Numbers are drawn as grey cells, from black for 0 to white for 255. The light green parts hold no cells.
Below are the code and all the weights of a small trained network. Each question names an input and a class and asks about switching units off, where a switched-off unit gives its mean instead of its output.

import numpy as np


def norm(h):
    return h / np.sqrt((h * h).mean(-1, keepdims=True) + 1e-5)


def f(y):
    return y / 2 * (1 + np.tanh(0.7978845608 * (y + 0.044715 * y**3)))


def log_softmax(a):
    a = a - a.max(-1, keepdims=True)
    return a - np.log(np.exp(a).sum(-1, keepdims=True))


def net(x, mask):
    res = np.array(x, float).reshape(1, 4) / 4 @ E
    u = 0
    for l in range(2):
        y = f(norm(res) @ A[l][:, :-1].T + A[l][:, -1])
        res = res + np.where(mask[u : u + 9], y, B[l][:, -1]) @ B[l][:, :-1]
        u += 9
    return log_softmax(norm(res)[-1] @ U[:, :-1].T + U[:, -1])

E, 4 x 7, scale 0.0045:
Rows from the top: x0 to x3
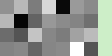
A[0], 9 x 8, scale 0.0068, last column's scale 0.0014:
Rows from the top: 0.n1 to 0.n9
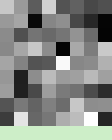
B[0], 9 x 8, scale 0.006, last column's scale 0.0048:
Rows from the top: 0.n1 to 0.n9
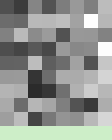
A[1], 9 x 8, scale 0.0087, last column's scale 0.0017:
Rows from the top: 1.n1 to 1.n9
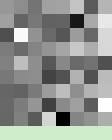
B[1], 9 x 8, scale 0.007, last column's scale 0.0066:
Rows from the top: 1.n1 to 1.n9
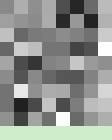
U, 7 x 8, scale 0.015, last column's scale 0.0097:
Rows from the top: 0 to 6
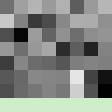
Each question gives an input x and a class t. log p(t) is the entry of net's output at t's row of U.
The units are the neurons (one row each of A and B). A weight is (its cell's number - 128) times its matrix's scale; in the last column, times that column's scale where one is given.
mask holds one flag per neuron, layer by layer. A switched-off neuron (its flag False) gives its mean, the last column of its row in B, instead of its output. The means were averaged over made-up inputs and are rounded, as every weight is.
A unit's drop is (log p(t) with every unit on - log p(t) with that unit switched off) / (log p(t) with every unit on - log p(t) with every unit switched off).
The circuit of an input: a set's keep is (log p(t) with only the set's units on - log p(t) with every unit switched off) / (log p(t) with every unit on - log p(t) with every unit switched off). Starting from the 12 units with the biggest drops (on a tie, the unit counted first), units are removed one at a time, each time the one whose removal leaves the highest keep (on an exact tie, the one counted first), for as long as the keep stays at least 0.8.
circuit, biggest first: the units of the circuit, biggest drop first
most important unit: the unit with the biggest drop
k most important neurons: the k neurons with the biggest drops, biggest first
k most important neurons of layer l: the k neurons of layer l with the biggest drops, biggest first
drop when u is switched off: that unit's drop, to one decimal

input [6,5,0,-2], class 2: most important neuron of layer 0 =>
0.n1
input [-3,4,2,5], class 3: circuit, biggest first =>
1.n1; 0.n4
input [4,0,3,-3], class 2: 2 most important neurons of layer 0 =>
0.n2; 0.n9
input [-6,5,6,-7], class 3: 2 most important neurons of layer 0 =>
0.n4; 0.n2
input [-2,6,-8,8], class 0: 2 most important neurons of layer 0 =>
0.n2; 0.n7
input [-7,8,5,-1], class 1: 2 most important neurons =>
0.n6; 0.n7
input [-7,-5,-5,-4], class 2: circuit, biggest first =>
0.n5; 1.n4; 1.n8
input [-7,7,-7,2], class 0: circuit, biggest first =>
0.n2; 1.n7
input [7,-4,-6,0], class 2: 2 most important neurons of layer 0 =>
0.n6; 0.n1
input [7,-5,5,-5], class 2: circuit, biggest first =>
1.n9; 0.n2; 1.n4; 1.n7
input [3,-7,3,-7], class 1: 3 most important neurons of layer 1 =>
1.n4; 1.n5; 1.n1
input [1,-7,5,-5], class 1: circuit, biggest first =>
0.n2; 1.n4; 1.n5; 1.n3
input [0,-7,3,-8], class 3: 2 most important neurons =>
1.n2; 0.n6
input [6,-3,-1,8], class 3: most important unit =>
1.n1
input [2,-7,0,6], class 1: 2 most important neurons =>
0.n9; 1.n3
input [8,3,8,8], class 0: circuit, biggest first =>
1.n9; 1.n4
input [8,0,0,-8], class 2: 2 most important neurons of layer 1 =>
1.n9; 1.n4
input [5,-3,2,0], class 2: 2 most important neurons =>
0.n2; 0.n6
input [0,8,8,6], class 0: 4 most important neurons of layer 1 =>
1.n4; 1.n1; 1.n5; 1.n3
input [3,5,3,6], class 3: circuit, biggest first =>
1.n1
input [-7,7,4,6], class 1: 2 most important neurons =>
0.n7; 0.n6
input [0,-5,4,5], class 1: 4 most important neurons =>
0.n9; 0.n2; 1.n3; 1.n5
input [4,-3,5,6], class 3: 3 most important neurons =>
0.n8; 0.n2; 1.n1
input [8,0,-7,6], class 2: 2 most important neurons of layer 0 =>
0.n1; 0.n6
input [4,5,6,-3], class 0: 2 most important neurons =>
1.n4; 1.n7
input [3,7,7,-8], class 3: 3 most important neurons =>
1.n2; 0.n2; 0.n9
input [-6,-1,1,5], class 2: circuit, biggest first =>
1.n8
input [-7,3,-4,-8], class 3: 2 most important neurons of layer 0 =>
0.n4; 0.n1
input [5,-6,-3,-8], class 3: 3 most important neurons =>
1.n2; 0.n6; 0.n7
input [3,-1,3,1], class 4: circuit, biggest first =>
0.n4; 1.n9
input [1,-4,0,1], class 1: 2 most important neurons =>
0.n2; 0.n9
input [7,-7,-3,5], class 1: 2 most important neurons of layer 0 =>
0.n9; 0.n5
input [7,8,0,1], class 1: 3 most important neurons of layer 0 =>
0.n7; 0.n6; 0.n5
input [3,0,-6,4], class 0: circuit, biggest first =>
0.n2
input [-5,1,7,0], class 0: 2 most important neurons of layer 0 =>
0.n6; 0.n4
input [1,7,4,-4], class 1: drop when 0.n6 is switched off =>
0.3
